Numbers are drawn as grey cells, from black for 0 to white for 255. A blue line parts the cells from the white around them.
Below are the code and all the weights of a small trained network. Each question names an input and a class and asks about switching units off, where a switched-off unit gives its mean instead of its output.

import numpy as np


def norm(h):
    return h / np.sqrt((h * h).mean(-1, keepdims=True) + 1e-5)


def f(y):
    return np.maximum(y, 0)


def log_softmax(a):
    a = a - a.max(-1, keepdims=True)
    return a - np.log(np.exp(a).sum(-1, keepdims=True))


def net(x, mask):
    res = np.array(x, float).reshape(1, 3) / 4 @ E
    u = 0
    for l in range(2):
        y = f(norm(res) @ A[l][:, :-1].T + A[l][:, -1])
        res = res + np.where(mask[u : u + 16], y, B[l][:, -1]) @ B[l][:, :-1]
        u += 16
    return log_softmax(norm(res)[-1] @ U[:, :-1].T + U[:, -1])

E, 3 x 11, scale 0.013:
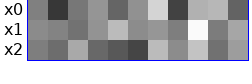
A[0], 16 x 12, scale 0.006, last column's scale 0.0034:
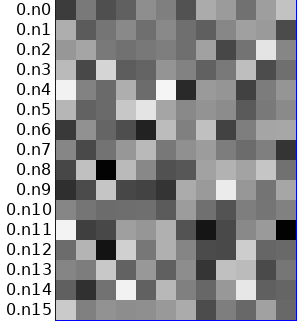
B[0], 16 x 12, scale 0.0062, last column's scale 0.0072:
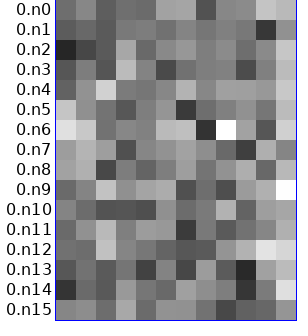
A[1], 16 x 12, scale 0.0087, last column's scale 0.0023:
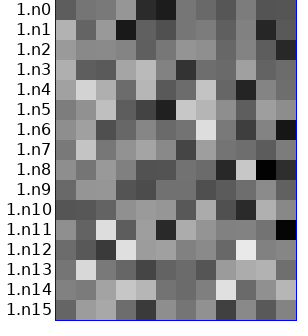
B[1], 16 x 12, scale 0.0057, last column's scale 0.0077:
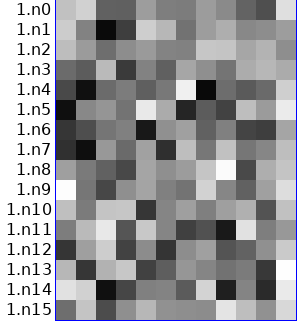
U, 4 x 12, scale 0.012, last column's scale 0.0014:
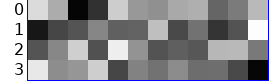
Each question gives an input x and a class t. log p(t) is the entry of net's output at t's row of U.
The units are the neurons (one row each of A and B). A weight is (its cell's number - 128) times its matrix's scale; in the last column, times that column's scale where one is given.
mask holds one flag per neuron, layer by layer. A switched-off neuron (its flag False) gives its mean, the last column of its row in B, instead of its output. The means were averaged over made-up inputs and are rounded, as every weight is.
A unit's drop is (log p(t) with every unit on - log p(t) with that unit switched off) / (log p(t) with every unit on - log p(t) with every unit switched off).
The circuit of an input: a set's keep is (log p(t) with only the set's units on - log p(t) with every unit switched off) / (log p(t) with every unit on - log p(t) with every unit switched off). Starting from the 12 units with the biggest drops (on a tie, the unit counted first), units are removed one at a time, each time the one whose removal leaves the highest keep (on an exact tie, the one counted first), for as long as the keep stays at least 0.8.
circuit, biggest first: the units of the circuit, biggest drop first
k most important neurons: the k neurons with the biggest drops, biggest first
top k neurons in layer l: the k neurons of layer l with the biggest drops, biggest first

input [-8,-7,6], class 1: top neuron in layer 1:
1.n4
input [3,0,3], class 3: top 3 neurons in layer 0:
0.n9; 0.n13; 0.n2
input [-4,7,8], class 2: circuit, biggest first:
1.n5; 0.n9
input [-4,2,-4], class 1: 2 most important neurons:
1.n7; 0.n9
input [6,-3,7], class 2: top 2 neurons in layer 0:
0.n9; 0.n2
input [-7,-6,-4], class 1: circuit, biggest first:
1.n4; 1.n7
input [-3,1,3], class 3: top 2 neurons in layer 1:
1.n13; 1.n10
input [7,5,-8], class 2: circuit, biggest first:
0.n12; 1.n12
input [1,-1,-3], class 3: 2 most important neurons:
0.n12; 1.n5
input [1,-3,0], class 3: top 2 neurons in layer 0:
0.n6; 0.n10
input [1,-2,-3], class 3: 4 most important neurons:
0.n12; 1.n5; 0.n9; 1.n13
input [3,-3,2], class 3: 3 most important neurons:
0.n3; 1.n10; 0.n9
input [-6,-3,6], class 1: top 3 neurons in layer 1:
1.n4; 1.n6; 1.n13
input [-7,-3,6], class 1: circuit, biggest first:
1.n4
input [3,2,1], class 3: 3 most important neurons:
1.n10; 0.n13; 1.n4
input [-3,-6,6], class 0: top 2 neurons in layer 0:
0.n12; 0.n4
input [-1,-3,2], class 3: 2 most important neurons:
0.n6; 1.n13
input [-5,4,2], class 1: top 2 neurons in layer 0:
0.n6; 0.n12
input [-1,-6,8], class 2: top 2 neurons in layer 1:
1.n5; 1.n11
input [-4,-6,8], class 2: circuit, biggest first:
1.n5
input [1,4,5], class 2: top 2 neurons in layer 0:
0.n6; 0.n9
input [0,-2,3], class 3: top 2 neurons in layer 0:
0.n9; 0.n4
